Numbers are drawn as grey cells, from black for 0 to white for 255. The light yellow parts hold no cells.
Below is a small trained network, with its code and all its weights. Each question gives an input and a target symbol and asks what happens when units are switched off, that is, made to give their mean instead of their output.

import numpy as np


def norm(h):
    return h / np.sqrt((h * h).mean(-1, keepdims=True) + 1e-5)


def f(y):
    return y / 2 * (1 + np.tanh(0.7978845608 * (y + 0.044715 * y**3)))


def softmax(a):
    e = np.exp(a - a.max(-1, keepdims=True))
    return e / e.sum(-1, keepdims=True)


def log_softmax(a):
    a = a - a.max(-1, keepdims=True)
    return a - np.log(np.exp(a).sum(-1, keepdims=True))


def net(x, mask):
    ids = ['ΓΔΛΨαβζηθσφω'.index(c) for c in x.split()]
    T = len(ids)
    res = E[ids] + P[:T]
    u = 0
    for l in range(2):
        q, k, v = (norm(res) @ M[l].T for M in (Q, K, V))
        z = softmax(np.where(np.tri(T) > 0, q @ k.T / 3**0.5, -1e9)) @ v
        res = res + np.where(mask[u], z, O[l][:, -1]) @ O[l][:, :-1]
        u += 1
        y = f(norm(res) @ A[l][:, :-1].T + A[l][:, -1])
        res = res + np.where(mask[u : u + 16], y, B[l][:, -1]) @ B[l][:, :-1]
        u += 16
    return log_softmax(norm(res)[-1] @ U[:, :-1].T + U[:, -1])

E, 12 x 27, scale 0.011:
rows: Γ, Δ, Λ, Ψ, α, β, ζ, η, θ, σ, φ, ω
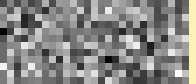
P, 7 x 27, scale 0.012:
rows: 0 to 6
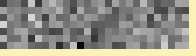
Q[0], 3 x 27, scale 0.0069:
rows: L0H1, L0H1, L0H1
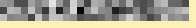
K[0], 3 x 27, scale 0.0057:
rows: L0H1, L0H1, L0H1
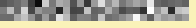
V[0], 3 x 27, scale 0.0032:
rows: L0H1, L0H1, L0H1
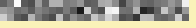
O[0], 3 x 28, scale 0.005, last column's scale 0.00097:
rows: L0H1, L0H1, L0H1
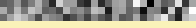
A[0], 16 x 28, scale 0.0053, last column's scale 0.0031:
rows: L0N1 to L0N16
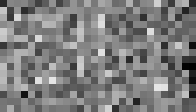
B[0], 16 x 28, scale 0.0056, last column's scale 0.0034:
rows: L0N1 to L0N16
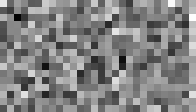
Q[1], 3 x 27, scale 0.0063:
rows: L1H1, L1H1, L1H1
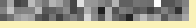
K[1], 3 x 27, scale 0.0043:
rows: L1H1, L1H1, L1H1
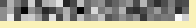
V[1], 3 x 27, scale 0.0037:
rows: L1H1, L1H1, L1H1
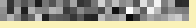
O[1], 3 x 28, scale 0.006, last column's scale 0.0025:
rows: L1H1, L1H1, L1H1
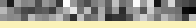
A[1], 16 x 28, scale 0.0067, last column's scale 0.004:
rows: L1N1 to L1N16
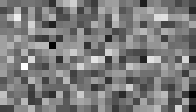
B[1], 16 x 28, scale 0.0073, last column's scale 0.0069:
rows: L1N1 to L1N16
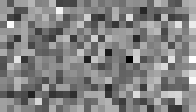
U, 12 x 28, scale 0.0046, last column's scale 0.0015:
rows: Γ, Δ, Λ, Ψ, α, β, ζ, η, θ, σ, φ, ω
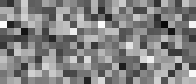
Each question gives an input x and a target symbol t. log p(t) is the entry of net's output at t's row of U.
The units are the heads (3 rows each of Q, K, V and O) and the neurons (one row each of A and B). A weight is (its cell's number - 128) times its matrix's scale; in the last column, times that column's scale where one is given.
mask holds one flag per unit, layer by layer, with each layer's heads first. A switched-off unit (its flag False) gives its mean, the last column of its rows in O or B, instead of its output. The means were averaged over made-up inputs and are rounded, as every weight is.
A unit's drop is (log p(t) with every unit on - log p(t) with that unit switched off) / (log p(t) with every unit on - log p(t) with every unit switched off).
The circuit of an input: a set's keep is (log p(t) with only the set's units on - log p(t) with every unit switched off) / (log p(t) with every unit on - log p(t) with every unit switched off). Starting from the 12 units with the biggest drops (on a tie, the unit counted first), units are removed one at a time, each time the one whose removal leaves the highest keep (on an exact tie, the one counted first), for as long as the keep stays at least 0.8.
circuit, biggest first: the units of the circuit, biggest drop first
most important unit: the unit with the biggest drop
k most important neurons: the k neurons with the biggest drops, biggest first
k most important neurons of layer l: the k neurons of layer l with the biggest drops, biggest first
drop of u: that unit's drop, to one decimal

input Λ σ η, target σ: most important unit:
L0H1
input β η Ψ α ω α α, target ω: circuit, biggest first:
(L0H1 L1N9)
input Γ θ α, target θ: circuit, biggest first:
(L0H1 L0N1)
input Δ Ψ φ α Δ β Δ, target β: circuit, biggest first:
(L1H1 L1N14)
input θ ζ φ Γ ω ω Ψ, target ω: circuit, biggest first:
(L0H1 L1N9)
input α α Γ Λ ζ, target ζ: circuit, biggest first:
(L1H1 L1N13)
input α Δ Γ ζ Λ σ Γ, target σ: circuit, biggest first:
(L0H1 L1N3)
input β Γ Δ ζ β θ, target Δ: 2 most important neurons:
(L1N6 L0N10)
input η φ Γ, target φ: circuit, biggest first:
(L0H1 L1H1)
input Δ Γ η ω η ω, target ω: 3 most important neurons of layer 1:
(L1N5 L1N3 L1N11)
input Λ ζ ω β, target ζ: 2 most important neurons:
(L1N13 L0N5)
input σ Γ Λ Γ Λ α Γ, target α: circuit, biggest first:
(L0H1 L0N7 L1N2)
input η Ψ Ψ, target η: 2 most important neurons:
(L1N16 L0N14)
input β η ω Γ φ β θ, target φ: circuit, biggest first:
(L1H1)
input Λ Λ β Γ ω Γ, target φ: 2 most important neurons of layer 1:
(L1N15 L1N9)
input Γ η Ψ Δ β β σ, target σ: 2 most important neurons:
(L1N3 L1N9)
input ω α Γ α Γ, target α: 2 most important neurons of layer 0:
(L0N7 L0N12)
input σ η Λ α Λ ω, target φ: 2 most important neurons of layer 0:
(L0N9 L0N16)
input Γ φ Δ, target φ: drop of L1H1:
0.6
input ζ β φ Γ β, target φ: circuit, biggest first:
(L1H1)
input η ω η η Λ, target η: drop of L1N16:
0.2
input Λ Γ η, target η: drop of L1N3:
0.1
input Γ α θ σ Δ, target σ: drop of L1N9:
0.0
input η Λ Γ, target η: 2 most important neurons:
(L0N7 L1N16)
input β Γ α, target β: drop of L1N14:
0.7
